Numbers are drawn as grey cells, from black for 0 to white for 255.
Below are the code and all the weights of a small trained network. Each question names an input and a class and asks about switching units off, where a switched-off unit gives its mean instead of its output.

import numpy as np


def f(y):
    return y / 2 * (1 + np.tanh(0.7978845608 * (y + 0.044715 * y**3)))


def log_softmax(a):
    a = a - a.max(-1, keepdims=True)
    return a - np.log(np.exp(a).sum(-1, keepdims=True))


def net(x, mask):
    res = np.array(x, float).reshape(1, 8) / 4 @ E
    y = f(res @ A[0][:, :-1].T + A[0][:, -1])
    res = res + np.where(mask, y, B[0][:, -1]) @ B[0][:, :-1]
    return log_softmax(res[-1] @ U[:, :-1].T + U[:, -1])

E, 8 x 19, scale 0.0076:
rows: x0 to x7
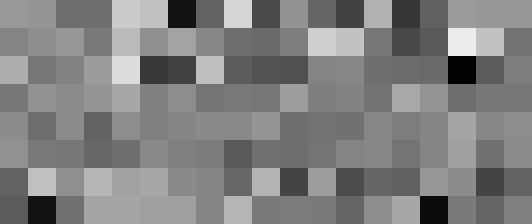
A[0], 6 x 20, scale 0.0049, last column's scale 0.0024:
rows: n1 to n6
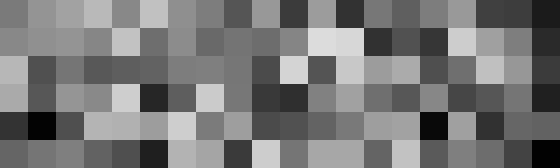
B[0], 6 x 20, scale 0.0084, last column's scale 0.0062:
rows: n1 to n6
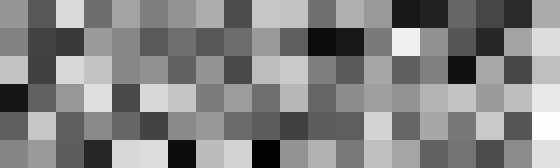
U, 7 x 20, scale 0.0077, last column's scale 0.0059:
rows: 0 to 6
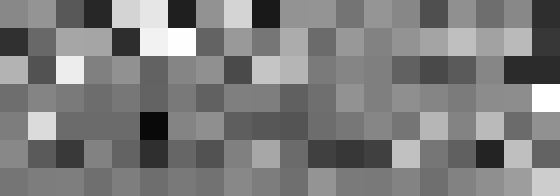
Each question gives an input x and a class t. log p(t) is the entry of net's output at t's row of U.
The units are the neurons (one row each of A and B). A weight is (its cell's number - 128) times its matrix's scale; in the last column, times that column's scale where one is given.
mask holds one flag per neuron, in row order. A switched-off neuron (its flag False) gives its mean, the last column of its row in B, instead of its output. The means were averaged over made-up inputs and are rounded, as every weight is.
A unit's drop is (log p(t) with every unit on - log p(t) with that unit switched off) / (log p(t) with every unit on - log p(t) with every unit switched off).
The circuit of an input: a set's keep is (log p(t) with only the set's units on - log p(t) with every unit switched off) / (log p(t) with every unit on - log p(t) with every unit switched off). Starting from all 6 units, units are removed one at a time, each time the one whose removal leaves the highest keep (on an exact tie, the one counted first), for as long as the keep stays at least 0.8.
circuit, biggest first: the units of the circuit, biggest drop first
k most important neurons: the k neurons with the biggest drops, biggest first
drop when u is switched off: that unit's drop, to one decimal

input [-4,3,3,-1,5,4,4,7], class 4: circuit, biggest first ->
n5
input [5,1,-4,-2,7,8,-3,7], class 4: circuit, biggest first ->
n5, n6
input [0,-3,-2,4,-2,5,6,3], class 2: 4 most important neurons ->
n1, n4, n2, n6
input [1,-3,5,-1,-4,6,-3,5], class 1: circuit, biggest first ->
n4, n6
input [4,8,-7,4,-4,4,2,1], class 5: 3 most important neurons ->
n2, n4, n6
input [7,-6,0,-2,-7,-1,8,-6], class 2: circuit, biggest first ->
n1, n6
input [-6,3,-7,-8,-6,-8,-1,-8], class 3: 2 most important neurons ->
n4, n6
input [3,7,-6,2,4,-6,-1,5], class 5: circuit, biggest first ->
n2, n4
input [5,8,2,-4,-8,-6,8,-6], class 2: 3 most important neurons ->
n1, n6, n5
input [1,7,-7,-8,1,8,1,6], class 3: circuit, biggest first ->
n4, n5
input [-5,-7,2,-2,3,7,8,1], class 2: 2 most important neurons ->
n1, n2
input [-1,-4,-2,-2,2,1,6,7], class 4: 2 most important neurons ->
n5, n3
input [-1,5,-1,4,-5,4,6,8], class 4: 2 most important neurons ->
n5, n3
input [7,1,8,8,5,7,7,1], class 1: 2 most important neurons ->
n4, n6
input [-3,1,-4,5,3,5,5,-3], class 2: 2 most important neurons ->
n4, n1
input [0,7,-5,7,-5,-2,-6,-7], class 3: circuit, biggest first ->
n4, n2
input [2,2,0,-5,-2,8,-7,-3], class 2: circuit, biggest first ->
n3
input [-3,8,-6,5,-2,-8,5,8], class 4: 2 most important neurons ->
n5, n4
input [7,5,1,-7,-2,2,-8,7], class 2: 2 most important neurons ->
n3, n6
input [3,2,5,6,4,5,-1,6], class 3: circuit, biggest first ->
n6
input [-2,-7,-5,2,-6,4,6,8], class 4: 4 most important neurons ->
n5, n4, n2, n3
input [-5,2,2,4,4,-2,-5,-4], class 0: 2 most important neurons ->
n6, n5
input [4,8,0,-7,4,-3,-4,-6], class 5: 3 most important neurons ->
n2, n6, n5
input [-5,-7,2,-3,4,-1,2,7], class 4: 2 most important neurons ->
n5, n2
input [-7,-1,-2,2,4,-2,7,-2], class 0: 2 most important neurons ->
n6, n3
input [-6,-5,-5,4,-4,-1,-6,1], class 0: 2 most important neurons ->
n6, n4
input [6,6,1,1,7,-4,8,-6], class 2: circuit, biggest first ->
n1
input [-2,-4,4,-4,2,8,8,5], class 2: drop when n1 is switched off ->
1.1
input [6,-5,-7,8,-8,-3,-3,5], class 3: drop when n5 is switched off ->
0.3
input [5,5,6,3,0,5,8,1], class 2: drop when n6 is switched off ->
0.3
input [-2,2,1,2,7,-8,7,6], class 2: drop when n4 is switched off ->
0.1
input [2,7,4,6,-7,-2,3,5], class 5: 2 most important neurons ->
n2, n6
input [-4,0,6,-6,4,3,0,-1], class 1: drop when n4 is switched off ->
0.8
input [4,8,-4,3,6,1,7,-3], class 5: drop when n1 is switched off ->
-0.1
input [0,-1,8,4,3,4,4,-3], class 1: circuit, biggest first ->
n4
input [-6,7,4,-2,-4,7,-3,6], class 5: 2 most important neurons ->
n2, n1
